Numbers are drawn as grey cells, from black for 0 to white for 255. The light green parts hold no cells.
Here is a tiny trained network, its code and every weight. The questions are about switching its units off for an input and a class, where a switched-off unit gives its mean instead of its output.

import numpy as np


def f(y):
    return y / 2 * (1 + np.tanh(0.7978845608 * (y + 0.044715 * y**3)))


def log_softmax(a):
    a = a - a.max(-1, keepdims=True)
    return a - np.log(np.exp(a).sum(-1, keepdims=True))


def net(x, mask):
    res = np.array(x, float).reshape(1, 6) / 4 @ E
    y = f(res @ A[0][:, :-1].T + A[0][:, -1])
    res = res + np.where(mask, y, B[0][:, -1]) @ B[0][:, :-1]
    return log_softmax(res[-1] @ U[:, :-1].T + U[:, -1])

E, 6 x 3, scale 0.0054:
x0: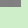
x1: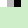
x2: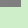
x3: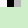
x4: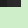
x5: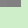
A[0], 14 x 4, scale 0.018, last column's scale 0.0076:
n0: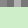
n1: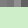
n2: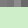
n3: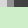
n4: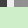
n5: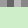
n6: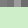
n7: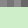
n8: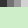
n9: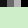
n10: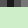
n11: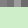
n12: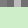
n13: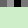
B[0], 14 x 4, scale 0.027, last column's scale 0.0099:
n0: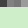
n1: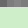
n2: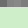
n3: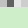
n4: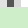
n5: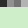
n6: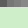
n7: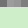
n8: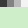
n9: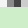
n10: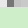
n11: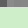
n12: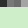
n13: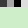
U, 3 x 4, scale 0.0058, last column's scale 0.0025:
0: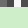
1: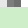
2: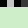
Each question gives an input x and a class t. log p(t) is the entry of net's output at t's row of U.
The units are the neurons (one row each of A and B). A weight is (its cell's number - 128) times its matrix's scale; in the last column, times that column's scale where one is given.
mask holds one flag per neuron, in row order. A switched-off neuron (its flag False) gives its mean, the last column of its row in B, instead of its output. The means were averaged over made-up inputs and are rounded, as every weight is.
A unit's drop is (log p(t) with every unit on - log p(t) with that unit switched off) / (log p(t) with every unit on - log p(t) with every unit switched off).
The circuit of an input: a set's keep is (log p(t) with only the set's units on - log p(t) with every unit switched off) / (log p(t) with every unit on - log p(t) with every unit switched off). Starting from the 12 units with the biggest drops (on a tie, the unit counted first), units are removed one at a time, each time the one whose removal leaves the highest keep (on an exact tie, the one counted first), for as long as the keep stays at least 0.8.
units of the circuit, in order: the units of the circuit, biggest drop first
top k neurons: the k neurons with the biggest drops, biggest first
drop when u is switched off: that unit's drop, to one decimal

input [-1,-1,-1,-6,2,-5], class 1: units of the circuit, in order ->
(n4 n13 n3)
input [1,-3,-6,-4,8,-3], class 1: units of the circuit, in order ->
(n9)
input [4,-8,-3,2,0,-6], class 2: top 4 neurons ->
(n4 n3 n12 n5)
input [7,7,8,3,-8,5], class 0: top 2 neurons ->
(n3 n9)
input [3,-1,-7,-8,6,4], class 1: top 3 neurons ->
(n4 n9 n13)
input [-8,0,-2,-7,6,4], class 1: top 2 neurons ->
(n4 n10)
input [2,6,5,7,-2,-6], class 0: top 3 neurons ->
(n3 n9 n13)
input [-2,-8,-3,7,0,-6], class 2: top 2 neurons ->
(n4 n5)
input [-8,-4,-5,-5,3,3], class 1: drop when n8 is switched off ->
-0.1
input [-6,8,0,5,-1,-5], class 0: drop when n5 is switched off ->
-0.1
